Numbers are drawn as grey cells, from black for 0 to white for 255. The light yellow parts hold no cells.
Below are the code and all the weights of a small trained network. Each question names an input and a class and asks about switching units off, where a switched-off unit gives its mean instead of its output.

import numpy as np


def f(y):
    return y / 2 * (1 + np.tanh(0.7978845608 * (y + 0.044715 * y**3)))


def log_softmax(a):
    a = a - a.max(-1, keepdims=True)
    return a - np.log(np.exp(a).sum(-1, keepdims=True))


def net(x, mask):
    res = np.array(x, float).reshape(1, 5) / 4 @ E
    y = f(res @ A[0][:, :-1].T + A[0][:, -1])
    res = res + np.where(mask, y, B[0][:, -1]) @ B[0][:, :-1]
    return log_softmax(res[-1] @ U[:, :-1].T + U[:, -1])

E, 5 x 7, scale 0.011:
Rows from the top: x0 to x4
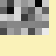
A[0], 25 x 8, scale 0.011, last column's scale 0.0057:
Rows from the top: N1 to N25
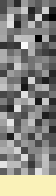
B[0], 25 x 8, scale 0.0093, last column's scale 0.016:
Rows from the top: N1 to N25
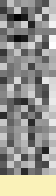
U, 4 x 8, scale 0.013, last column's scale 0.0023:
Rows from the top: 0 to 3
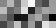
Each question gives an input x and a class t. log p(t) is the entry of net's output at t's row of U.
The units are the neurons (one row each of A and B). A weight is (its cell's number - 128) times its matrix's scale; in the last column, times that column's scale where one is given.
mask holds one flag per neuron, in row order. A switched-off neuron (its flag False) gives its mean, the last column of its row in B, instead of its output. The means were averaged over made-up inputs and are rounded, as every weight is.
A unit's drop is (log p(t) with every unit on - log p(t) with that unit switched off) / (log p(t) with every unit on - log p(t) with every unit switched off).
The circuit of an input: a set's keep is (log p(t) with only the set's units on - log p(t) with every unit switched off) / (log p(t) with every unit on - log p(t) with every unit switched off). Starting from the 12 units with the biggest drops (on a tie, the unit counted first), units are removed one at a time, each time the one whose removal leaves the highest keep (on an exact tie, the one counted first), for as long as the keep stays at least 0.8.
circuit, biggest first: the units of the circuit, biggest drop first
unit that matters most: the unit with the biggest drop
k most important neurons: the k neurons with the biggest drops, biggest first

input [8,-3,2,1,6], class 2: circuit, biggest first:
[N6]
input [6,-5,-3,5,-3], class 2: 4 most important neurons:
[N6, N15, N20, N16]
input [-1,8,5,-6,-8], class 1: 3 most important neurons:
[N20, N16, N10]
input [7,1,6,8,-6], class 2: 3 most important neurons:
[N6, N15, N7]
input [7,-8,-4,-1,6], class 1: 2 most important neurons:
[N4, N18]
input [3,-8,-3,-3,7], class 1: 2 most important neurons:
[N4, N18]
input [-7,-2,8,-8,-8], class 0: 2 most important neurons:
[N13, N22]
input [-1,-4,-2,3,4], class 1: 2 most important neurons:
[N12, N4]
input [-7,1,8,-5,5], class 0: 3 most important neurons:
[N24, N13, N6]
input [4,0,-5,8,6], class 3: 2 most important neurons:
[N2, N23]
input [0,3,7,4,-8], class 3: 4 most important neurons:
[N12, N17, N8, N7]
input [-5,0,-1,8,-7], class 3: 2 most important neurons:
[N12, N17]
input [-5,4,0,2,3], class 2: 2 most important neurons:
[N3, N4]
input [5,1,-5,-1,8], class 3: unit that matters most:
N2
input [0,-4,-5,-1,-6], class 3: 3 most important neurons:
[N12, N17, N8]
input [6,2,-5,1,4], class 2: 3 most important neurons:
[N6, N15, N24]
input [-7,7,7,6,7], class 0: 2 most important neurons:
[N13, N24]
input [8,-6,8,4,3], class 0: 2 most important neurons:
[N24, N22]
